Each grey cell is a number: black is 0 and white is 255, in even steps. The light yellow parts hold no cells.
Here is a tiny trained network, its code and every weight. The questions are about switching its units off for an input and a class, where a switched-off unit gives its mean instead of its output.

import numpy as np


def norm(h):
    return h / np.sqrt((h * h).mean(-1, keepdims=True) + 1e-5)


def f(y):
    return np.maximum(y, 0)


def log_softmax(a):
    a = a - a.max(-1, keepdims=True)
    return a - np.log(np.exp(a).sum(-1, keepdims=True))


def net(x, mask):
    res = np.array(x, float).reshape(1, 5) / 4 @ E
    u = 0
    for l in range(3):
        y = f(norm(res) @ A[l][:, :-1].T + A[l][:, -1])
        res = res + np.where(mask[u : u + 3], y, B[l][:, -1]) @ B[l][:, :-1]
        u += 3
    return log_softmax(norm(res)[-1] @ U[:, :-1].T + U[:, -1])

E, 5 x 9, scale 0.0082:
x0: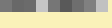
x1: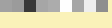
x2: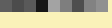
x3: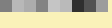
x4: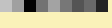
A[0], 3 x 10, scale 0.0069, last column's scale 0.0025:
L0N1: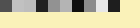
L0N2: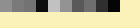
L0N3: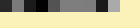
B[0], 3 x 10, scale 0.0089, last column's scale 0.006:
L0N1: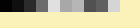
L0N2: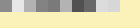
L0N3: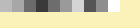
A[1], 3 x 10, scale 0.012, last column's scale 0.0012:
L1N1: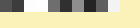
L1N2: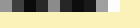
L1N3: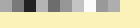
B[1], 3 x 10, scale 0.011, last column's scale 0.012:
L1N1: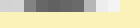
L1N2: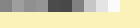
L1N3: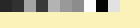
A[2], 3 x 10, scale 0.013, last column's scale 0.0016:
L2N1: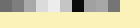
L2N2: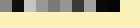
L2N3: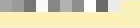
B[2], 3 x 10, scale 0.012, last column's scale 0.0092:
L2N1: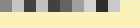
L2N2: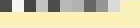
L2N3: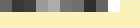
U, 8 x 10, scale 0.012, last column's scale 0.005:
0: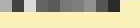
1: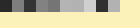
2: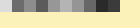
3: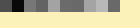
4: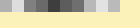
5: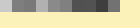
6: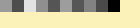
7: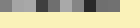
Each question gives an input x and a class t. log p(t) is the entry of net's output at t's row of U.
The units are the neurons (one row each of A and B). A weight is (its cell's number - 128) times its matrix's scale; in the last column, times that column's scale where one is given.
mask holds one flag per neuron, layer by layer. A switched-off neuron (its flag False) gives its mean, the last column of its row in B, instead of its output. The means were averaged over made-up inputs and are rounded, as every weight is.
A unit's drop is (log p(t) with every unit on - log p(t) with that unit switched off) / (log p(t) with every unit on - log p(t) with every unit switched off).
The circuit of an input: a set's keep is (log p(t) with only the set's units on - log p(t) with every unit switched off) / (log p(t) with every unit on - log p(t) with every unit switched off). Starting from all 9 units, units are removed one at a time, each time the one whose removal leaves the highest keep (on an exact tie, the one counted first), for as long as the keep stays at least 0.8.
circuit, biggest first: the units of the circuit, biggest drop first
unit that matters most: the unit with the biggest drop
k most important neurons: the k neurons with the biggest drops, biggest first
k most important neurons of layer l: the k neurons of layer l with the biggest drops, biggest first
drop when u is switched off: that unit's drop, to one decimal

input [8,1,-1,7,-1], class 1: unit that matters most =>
L2N1
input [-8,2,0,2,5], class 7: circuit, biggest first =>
[L1N2 L1N1 L0N2 L1N3]
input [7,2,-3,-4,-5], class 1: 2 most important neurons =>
[L1N3 L1N2]
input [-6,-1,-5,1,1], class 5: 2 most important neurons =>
[L1N3 L0N3]
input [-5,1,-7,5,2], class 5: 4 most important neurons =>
[L1N3 L0N1 L2N3 L2N2]
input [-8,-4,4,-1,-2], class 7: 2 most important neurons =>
[L1N1 L0N3]
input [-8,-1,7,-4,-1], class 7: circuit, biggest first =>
[L0N3 L1N1 L0N2]
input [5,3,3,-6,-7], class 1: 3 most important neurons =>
[L1N3 L2N2 L1N2]
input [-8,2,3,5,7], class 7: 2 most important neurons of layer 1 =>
[L1N1 L1N2]
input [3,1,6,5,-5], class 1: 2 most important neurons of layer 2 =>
[L2N1 L2N3]
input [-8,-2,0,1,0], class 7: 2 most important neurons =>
[L1N2 L1N1]
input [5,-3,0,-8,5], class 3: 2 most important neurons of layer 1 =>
[L1N2 L1N1]
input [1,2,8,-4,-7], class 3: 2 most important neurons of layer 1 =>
[L1N3 L1N1]
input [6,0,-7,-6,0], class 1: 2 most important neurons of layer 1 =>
[L1N3 L1N2]
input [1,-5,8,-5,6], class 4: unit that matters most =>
L1N2
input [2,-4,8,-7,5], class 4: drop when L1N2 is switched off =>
0.1
